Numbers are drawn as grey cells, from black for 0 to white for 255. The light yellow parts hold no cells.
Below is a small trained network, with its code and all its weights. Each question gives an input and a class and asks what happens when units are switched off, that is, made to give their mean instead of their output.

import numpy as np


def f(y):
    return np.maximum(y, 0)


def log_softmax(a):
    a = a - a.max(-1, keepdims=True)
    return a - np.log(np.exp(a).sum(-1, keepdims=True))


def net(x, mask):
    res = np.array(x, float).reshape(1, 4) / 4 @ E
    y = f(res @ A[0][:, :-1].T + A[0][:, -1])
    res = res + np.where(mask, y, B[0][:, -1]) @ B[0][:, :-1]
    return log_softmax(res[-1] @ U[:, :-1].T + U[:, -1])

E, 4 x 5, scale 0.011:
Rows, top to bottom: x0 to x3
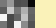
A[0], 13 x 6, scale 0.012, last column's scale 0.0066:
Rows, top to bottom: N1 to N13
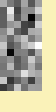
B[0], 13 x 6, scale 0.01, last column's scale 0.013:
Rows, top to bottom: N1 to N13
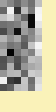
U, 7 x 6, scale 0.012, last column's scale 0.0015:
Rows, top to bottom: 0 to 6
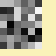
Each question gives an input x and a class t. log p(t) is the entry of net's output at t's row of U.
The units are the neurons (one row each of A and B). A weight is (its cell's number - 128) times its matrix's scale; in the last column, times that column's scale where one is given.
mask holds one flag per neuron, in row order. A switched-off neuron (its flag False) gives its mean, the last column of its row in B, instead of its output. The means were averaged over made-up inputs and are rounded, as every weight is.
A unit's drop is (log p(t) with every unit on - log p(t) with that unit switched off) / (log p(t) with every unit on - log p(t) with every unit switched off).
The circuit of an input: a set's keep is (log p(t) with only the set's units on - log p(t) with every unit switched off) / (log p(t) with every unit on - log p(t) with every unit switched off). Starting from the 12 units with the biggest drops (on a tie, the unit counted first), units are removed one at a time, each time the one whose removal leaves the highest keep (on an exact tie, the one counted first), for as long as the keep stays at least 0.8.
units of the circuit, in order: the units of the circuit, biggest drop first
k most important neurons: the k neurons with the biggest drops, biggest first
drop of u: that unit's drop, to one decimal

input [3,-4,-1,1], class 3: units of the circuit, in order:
[N2]
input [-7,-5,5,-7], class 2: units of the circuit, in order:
[N11 N7]
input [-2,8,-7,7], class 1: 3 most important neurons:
[N13 N12 N1]
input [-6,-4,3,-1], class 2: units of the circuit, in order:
[N11 N7]
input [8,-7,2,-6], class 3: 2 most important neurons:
[N12 N8]
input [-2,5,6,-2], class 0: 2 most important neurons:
[N11 N8]
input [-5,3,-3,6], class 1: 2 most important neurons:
[N13 N7]
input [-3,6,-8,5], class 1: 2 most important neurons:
[N13 N3]
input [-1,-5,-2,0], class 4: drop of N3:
0.2
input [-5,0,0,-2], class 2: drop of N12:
0.1
